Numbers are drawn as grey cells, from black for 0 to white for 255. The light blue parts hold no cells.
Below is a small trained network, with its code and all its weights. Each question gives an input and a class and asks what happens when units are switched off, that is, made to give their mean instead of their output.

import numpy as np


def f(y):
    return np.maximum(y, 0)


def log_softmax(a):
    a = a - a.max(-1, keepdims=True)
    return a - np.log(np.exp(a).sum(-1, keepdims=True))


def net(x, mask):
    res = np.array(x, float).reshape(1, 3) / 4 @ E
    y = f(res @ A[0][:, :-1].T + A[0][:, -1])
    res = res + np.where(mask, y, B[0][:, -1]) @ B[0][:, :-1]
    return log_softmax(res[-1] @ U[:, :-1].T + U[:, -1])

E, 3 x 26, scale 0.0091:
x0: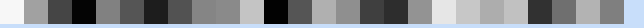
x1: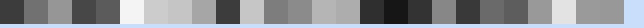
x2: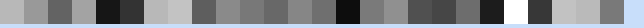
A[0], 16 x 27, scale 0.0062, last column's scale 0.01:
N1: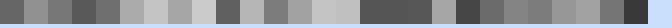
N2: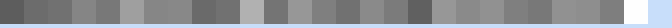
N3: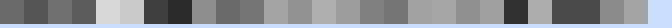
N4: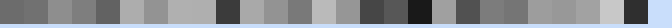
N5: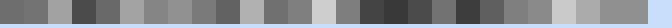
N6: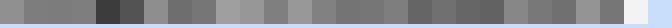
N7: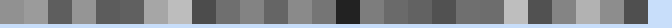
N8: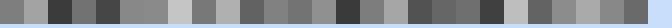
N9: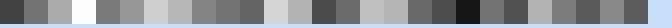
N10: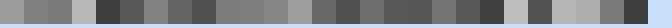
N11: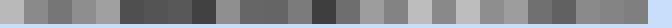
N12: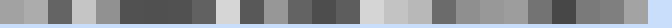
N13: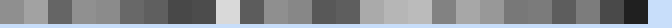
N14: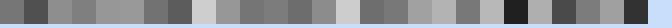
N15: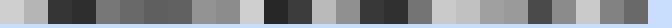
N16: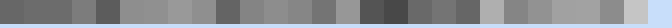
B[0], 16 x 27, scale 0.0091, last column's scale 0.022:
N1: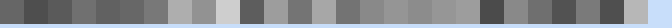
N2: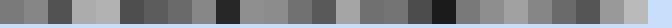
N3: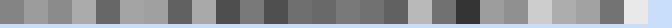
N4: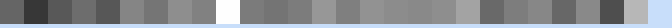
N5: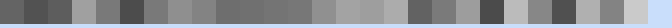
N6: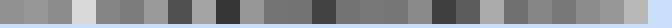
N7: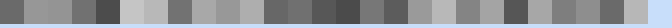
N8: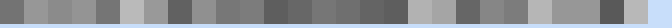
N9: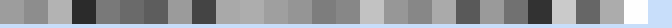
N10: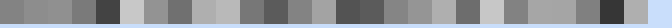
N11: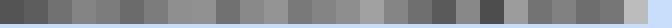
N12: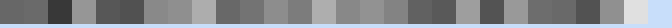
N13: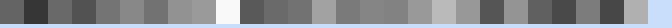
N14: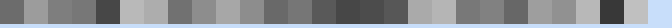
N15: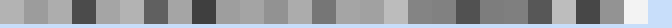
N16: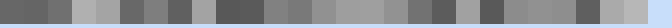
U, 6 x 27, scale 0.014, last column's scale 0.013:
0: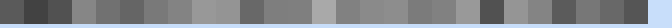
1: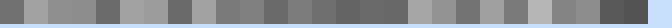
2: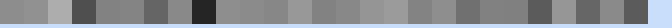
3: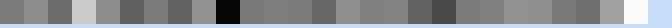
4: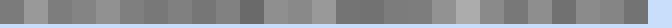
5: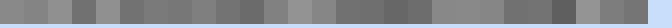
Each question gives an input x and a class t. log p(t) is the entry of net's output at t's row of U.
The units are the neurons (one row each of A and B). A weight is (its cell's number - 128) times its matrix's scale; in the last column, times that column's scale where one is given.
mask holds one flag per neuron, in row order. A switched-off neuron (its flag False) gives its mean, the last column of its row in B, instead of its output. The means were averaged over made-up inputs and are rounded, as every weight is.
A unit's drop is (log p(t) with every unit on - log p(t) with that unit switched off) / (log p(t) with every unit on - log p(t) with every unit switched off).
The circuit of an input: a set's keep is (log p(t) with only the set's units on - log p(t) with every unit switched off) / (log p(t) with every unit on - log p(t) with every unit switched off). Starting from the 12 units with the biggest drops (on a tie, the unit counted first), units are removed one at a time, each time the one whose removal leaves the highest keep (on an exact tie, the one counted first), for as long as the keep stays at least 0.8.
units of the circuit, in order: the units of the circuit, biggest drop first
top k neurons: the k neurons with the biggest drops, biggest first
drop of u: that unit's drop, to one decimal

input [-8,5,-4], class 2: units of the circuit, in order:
[N9]
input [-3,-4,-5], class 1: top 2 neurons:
[N3; N5]
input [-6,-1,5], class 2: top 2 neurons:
[N9; N3]
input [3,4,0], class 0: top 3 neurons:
[N9; N1; N3]
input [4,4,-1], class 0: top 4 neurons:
[N9; N5; N1; N4]
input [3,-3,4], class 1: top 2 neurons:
[N9; N7]
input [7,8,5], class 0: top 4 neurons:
[N5; N9; N1; N4]
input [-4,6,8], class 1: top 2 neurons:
[N7; N8]
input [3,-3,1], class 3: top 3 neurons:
[N9; N4; N1]
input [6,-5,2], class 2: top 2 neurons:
[N15; N5]
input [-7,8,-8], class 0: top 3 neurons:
[N1; N4; N5]
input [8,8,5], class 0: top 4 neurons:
[N5; N9; N1; N4]
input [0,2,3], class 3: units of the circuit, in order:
[N14; N13]
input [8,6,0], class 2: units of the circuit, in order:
[N15]
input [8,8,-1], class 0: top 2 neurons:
[N5; N9]
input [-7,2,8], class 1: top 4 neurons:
[N8; N7; N15; N10]
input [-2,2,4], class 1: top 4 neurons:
[N12; N10; N7; N8]
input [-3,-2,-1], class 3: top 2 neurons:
[N15; N4]
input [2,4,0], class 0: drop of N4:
0.4
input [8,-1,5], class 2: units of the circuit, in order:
[N15]
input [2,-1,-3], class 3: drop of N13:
0.2
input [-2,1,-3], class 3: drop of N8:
0.2
